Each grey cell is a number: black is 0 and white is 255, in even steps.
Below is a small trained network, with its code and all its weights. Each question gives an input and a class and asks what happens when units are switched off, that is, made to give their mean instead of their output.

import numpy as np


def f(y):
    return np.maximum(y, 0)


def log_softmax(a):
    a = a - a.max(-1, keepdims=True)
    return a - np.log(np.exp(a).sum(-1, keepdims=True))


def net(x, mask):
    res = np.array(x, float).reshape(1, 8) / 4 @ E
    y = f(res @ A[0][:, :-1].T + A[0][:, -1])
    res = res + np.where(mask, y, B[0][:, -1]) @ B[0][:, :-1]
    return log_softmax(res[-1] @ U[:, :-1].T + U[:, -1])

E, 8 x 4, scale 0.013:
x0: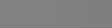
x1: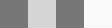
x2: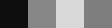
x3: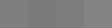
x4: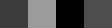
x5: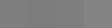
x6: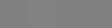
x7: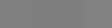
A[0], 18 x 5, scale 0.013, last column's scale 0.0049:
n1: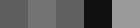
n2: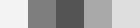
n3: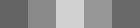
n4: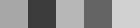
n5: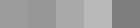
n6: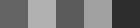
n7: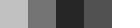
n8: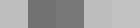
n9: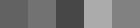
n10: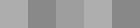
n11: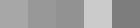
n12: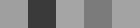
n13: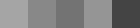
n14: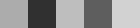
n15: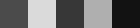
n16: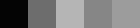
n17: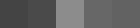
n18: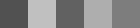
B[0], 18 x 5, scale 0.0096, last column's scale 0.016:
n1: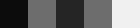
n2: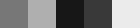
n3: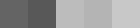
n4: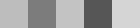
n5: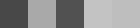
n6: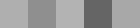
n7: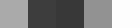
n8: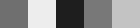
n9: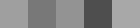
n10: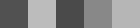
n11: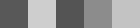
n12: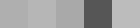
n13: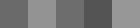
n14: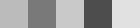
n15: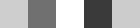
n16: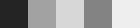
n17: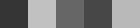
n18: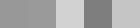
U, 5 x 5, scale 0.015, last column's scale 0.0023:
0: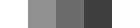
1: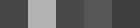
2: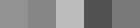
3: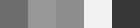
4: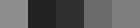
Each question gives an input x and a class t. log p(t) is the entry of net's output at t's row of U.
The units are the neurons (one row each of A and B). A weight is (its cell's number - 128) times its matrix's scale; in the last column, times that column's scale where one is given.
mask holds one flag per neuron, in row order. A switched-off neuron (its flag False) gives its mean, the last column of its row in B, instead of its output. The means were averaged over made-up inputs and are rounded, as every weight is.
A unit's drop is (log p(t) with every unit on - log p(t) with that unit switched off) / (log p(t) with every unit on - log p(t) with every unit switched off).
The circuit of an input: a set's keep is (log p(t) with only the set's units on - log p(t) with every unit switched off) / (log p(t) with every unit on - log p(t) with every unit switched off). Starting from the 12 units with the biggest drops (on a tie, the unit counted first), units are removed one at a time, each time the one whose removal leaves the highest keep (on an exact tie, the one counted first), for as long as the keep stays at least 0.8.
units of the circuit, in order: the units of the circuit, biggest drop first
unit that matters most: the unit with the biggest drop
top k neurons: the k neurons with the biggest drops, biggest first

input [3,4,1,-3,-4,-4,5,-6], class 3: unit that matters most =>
n1
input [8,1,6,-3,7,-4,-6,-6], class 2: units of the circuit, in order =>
n15, n2
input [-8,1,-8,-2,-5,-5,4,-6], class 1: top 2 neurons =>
n8, n2
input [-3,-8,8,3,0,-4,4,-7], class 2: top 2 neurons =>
n14, n4
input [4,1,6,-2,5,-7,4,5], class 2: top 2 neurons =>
n15, n2
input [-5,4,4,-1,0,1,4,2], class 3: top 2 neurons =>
n14, n4
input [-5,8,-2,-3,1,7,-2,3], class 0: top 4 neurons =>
n15, n1, n16, n6
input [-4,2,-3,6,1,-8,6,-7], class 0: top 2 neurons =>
n1, n16
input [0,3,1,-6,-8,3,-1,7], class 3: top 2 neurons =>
n3, n1
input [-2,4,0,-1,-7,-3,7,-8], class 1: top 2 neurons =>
n8, n10
